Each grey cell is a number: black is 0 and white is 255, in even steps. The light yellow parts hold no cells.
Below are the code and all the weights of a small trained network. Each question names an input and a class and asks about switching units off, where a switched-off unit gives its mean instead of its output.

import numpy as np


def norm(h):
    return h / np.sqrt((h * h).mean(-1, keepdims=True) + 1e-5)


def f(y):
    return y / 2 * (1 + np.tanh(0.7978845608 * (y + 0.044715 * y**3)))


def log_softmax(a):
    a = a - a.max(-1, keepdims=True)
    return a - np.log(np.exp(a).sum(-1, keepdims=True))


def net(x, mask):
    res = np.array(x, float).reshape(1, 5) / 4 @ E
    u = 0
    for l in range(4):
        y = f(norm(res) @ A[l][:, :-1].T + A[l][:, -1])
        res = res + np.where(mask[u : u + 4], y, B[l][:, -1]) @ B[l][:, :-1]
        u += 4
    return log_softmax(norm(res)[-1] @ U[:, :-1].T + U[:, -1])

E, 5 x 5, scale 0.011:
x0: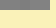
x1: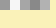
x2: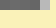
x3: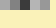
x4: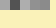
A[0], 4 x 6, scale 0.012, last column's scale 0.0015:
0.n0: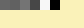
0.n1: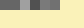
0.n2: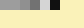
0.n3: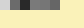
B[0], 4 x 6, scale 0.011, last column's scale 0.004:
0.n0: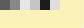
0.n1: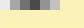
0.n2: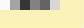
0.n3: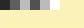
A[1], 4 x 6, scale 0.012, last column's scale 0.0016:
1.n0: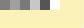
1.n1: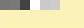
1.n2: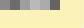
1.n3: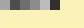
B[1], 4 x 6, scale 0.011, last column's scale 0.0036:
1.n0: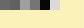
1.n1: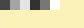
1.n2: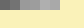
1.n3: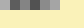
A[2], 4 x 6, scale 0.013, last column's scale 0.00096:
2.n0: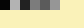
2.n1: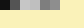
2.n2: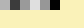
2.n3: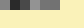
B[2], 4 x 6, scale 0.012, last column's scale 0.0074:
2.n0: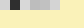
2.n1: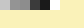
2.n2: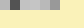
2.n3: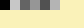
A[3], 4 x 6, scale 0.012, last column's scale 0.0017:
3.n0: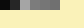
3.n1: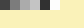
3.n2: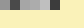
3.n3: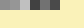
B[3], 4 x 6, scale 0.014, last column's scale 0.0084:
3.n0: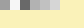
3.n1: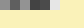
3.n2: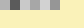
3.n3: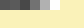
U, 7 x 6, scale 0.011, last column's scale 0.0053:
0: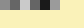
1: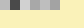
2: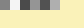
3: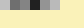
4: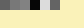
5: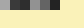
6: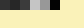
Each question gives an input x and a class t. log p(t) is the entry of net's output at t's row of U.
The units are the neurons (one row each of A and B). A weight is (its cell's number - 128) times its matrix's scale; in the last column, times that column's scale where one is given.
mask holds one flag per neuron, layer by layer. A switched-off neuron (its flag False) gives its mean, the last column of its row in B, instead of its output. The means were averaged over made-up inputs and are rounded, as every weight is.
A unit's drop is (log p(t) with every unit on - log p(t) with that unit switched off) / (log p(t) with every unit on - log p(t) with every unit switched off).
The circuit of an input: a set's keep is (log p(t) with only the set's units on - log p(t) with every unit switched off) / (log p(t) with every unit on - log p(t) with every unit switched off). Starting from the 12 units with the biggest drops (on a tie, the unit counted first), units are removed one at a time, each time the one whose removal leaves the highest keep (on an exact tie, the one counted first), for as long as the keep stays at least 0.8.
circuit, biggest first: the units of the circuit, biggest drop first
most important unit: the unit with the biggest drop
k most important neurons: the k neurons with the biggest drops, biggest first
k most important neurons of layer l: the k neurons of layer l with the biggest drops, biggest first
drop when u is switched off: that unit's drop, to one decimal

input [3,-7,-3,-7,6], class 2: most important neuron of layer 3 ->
(3.n0)
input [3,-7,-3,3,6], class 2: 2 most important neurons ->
(2.n3, 3.n0)
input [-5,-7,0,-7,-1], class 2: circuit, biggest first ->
(3.n0, 1.n1, 2.n3)
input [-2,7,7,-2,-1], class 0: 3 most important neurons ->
(0.n0, 1.n0, 3.n0)
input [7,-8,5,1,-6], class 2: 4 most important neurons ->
(2.n3, 3.n0, 1.n1, 1.n0)
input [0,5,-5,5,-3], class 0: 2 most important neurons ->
(1.n0, 0.n1)
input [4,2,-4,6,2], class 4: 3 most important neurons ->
(1.n1, 0.n0, 0.n3)
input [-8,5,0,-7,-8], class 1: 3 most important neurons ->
(2.n0, 2.n1, 1.n1)
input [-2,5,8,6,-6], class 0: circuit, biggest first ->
(0.n0, 1.n0, 3.n0)
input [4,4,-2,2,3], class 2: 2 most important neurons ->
(0.n2, 2.n0)
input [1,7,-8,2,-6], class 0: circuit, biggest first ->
(1.n0, 3.n0)
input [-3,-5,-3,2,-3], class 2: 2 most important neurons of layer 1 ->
(1.n1, 1.n0)
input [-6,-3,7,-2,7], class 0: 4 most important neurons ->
(0.n0, 2.n1, 2.n0, 0.n2)
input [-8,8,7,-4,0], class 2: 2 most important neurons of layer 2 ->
(2.n0, 2.n1)
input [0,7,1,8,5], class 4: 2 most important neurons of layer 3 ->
(3.n0, 3.n3)
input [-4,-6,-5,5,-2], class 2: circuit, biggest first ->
(2.n3)
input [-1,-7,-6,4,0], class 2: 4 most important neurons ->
(2.n3, 3.n0, 0.n0, 1.n1)
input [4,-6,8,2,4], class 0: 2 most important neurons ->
(0.n0, 2.n1)
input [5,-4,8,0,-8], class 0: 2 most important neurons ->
(0.n0, 2.n1)
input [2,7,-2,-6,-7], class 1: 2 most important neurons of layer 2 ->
(2.n0, 2.n1)
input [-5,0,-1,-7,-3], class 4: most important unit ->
2.n1
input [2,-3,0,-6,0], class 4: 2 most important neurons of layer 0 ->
(0.n1, 0.n2)
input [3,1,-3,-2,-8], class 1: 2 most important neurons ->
(2.n0, 0.n0)
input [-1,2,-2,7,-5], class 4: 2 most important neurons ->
(1.n1, 0.n0)
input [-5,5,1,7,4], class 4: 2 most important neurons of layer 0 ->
(0.n1, 0.n3)
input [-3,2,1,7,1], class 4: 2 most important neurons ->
(1.n1, 2.n0)
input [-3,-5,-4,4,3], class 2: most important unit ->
2.n3
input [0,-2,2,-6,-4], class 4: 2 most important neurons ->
(0.n1, 2.n1)
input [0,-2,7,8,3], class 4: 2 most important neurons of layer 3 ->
(3.n3, 3.n1)
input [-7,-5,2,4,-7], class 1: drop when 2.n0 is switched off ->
1.3
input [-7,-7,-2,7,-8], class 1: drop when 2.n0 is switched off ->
1.4
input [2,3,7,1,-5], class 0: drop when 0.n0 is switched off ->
1.0
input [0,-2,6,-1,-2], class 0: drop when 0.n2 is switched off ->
0.0
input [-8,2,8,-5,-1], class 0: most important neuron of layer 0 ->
(0.n0)
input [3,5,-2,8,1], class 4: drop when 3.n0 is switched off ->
0.1
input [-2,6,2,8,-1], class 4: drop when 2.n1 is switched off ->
0.1
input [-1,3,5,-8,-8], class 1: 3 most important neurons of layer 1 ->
(1.n1, 1.n3, 1.n0)
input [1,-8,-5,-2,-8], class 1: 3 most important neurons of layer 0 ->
(0.n0, 0.n2, 0.n1)
